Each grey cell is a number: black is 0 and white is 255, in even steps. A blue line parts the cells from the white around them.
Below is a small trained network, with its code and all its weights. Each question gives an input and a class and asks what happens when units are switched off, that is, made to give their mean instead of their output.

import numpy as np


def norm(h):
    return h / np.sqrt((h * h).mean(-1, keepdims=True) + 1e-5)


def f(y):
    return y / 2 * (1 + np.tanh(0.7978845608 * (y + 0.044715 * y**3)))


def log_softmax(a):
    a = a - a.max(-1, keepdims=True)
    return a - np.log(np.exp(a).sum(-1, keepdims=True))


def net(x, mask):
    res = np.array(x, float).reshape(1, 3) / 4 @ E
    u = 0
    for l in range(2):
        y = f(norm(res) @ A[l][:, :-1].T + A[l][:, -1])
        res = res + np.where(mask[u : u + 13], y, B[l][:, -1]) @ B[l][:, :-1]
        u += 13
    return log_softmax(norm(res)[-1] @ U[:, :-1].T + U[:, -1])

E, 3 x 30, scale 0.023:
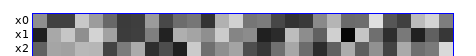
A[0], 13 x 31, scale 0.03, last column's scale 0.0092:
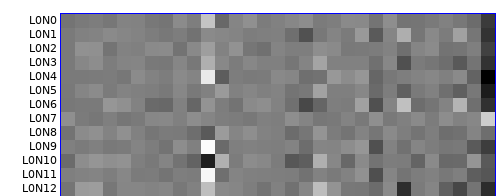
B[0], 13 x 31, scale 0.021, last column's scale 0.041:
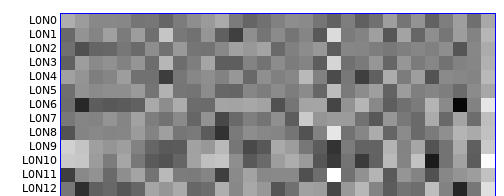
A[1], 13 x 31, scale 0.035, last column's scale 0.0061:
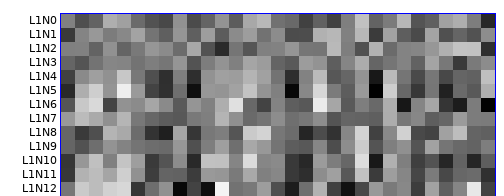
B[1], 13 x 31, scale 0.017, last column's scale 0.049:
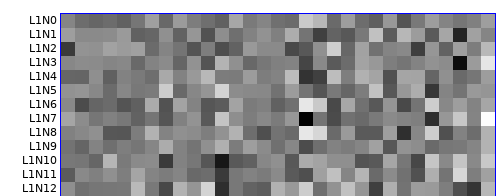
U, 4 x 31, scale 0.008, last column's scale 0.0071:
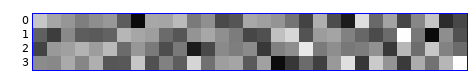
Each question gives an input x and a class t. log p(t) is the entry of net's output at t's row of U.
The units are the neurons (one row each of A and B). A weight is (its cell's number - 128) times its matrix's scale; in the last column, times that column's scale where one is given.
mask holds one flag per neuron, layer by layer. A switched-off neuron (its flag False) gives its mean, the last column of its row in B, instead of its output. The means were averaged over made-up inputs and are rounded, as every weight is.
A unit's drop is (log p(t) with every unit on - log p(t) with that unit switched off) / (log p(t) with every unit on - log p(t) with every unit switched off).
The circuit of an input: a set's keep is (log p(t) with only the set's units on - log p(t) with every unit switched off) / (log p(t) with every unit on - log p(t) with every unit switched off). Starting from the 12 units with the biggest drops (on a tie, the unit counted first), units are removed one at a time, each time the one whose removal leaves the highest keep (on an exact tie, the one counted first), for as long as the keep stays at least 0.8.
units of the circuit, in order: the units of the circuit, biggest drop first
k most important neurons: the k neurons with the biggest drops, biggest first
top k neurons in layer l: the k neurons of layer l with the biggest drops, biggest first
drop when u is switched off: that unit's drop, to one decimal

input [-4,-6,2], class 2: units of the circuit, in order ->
(L0N6 L0N10)
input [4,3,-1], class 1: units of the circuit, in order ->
(L0N6)
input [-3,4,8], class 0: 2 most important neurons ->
(L0N10 L1N12)
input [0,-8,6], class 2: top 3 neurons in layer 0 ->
(L0N10 L0N6 L0N12)
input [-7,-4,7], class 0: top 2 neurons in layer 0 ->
(L0N6 L0N10)
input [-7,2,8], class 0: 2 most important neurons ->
(L0N10 L0N6)
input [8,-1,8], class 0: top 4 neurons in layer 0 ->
(L0N10 L0N12 L0N2 L0N11)
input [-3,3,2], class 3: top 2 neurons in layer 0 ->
(L0N5 L0N8)
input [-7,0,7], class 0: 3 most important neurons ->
(L0N10 L0N6 L1N12)
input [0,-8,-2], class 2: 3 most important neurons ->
(L0N10 L0N6 L0N12)
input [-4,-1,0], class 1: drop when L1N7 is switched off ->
0.2
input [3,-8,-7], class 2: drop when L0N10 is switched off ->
1.0
